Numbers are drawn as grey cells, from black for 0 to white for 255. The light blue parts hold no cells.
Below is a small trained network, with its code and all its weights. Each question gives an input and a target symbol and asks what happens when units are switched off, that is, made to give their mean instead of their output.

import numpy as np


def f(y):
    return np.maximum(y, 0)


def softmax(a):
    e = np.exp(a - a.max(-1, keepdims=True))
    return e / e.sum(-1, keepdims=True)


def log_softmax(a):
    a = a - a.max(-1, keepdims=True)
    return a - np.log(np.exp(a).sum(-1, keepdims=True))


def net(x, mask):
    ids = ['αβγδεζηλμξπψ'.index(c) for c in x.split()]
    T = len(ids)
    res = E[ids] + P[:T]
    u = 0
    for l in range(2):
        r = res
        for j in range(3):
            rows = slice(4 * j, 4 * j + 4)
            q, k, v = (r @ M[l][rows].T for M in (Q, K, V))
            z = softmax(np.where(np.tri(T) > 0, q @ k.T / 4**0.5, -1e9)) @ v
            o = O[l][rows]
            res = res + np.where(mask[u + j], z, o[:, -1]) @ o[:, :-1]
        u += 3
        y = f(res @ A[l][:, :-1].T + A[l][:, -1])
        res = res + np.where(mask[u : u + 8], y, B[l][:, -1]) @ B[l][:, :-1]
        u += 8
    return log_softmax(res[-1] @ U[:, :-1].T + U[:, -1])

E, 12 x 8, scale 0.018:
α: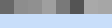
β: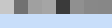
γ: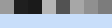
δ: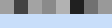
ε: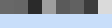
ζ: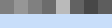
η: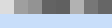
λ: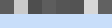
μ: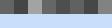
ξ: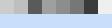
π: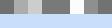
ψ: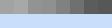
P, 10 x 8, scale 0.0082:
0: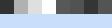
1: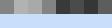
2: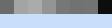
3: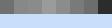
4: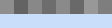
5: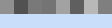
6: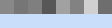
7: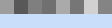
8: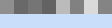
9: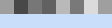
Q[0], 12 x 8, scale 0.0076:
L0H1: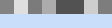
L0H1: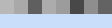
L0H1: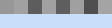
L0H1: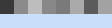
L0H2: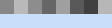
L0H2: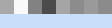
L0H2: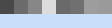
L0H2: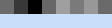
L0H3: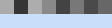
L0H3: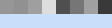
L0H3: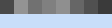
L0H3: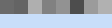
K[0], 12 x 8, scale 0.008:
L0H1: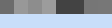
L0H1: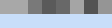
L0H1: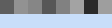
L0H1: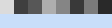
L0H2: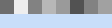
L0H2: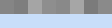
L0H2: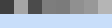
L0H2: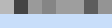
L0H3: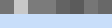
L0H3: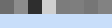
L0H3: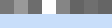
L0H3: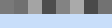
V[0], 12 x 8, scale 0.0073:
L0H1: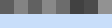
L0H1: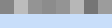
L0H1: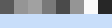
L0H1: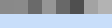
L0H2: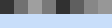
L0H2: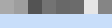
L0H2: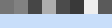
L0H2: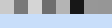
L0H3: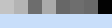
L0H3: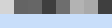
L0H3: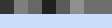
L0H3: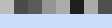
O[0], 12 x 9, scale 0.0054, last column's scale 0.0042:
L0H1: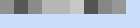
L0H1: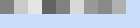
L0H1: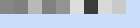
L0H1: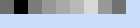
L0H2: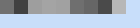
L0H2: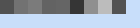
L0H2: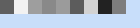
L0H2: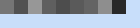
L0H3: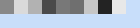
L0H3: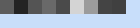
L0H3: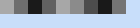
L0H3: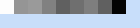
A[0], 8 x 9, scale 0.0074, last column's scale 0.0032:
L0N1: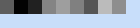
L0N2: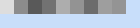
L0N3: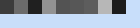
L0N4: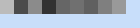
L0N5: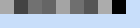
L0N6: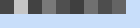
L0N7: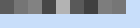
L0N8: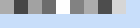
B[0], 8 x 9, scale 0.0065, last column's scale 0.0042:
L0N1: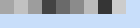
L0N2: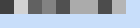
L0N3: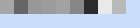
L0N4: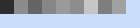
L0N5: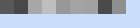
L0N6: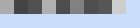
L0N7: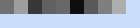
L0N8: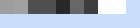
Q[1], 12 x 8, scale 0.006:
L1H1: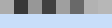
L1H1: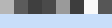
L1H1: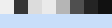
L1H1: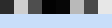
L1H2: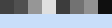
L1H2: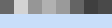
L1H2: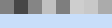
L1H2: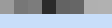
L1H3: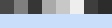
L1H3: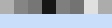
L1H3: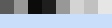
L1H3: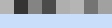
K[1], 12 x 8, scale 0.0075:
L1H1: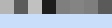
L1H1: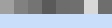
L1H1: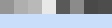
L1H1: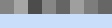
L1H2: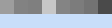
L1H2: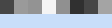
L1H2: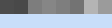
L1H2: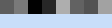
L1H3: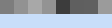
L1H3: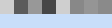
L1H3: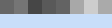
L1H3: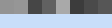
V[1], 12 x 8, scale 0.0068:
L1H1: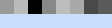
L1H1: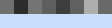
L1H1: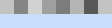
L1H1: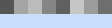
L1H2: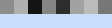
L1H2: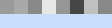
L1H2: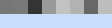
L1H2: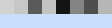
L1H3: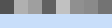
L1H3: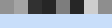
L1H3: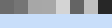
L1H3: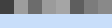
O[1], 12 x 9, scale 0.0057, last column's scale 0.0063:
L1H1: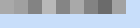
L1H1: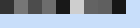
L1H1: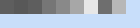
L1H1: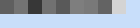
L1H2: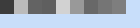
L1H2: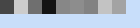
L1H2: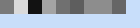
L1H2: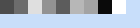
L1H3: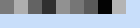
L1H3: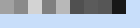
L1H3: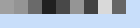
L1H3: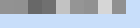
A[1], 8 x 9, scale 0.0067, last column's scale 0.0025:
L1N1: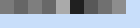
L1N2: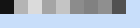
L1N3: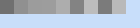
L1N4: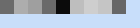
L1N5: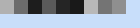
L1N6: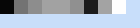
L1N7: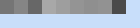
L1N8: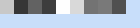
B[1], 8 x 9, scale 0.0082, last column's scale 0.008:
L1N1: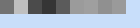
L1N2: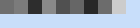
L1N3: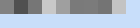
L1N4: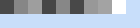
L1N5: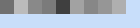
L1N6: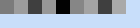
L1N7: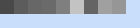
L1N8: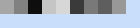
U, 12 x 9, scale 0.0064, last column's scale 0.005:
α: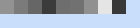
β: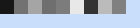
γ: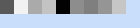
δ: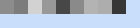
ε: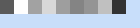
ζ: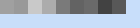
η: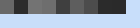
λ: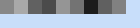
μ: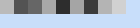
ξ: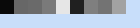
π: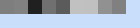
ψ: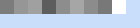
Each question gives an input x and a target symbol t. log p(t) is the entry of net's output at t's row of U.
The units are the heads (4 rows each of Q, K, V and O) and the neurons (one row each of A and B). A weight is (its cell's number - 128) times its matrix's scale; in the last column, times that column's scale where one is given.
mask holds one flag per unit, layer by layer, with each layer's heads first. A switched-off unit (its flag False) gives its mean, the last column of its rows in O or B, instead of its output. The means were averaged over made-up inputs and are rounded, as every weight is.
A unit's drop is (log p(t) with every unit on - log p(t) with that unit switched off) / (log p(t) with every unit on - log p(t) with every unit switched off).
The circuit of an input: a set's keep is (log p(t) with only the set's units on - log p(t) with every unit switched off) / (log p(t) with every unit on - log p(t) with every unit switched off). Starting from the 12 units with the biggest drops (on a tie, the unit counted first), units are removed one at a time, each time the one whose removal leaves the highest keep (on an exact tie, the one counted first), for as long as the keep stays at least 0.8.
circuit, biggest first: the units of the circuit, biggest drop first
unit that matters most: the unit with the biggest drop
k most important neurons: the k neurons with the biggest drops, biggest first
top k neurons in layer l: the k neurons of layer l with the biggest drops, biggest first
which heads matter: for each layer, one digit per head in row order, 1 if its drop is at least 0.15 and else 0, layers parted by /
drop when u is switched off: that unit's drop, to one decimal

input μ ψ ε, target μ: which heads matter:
010 / 011
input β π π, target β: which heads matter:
001 / 011
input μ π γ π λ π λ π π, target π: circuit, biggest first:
[L0H3; L1N8]
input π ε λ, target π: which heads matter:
111 / 001
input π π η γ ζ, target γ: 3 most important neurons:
[L0N7; L1N5; L0N8]
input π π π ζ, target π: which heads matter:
011 / 101
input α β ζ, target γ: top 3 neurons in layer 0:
[L0N7; L0N8; L0N1]
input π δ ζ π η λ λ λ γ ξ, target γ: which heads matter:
000 / 100
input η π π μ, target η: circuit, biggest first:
[L1H2; L0H3; L1N6; L1H1]
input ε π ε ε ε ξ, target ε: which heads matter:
001 / 100
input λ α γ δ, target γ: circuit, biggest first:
[L0N8; L1N5; L0N7; L0H2]
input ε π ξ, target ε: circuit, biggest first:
[L1H1; L0H3]
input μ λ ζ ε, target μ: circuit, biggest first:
[L0N3; L1N4]
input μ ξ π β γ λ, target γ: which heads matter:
000 / 100
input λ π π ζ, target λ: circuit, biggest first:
[L0H2; L1H3]
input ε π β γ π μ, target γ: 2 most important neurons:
[L0N7; L1N5]
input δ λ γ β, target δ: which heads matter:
011 / 011
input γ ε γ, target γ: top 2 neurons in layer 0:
[L0N8; L0N1]
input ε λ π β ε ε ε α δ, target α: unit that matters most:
L0N8
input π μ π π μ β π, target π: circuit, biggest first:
[L0H2; L1N8; L1H1]
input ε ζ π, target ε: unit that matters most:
L0H3
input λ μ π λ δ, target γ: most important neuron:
[L0N8]
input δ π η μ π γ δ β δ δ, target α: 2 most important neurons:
[L1N1; L0N8]
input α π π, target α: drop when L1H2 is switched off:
0.4
